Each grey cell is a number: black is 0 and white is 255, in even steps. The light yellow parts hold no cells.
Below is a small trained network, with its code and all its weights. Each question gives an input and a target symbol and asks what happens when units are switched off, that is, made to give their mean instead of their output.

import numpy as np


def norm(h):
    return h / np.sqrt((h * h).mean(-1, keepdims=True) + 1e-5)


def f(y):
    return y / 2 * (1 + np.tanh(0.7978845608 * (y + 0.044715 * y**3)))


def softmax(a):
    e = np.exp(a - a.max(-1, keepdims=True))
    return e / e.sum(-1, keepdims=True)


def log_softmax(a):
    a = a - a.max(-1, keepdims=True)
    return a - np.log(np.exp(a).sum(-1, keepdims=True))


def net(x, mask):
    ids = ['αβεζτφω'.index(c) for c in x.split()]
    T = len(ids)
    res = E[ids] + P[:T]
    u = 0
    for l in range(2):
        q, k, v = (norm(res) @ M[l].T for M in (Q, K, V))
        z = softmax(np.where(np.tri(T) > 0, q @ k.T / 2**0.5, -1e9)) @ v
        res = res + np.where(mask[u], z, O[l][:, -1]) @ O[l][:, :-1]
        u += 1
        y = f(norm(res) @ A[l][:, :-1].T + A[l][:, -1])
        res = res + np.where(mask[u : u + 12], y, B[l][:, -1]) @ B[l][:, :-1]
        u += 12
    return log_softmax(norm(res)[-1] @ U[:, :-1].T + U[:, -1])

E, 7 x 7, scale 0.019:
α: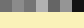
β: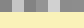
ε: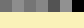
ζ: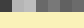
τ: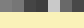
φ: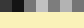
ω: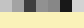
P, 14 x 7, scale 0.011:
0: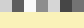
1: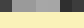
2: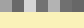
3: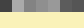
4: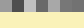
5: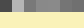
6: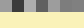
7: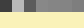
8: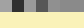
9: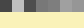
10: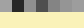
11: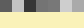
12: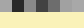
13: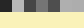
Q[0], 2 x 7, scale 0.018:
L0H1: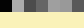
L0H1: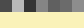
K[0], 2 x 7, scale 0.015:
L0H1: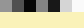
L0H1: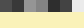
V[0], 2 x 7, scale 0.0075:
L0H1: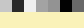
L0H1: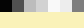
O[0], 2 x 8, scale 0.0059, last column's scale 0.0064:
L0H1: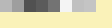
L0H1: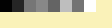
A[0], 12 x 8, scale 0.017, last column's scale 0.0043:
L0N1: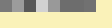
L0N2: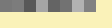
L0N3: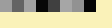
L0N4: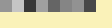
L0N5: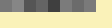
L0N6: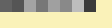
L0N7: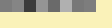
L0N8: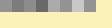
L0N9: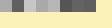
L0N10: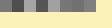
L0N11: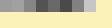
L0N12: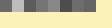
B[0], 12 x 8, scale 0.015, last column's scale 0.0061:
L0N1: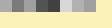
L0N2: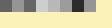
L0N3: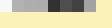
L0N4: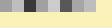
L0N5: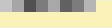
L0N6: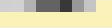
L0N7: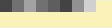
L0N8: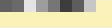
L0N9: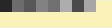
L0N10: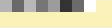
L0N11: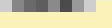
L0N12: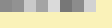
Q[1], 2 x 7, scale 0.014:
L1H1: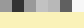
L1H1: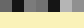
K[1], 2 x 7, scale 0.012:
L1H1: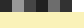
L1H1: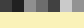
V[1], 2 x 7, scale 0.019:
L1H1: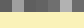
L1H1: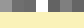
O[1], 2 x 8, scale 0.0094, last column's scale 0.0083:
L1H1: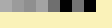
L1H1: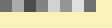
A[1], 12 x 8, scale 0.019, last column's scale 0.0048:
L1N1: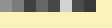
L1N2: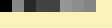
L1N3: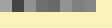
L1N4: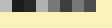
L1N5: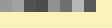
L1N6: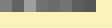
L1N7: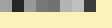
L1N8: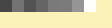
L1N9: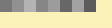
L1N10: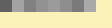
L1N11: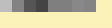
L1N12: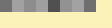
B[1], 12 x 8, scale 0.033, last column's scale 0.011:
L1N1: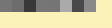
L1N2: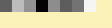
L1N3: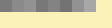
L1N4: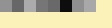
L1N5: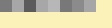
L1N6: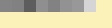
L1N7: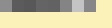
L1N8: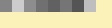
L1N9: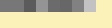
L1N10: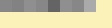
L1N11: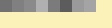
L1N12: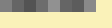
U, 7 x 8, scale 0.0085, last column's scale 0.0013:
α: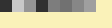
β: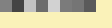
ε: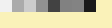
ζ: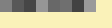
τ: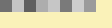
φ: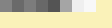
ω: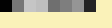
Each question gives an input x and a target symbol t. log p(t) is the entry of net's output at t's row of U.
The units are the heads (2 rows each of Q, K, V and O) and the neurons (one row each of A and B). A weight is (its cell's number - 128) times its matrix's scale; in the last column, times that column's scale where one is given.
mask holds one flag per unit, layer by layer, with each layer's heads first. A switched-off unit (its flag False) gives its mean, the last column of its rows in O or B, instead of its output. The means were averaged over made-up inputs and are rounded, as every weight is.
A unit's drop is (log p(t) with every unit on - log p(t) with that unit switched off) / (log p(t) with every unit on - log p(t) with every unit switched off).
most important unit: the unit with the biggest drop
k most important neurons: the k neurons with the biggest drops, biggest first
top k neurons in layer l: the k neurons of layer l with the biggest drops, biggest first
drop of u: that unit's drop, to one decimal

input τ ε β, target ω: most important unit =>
L1N2
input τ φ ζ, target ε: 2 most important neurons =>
[L1N2 L0N3]
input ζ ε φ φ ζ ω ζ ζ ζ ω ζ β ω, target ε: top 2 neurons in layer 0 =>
[L0N3 L0N8]
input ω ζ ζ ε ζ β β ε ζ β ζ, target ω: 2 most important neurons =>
[L0N10 L1N2]
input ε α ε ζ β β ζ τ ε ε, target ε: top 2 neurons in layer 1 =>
[L1N2 L1N5]
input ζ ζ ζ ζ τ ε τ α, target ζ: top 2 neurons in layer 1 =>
[L1N12 L1N2]
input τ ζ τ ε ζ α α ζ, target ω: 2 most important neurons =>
[L0N12 L1N2]
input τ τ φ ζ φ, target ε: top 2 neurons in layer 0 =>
[L0N6 L0N8]
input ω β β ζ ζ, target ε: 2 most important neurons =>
[L0N3 L1N2]
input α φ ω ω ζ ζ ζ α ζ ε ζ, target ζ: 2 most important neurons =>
[L0N10 L1N2]
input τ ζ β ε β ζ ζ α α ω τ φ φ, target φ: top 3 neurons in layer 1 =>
[L1N7 L1N2 L1N8]
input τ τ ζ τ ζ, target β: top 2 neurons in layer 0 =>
[L0N10 L0N9]
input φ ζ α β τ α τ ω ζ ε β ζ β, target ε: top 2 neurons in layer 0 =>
[L0N6 L0N8]
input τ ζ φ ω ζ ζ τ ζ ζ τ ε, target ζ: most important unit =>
L1N1
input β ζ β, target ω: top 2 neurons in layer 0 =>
[L0N8 L0N11]
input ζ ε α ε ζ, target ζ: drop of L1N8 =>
0.2
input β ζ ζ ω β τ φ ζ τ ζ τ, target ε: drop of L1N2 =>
0.2
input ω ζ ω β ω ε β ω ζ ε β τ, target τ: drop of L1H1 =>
0.0
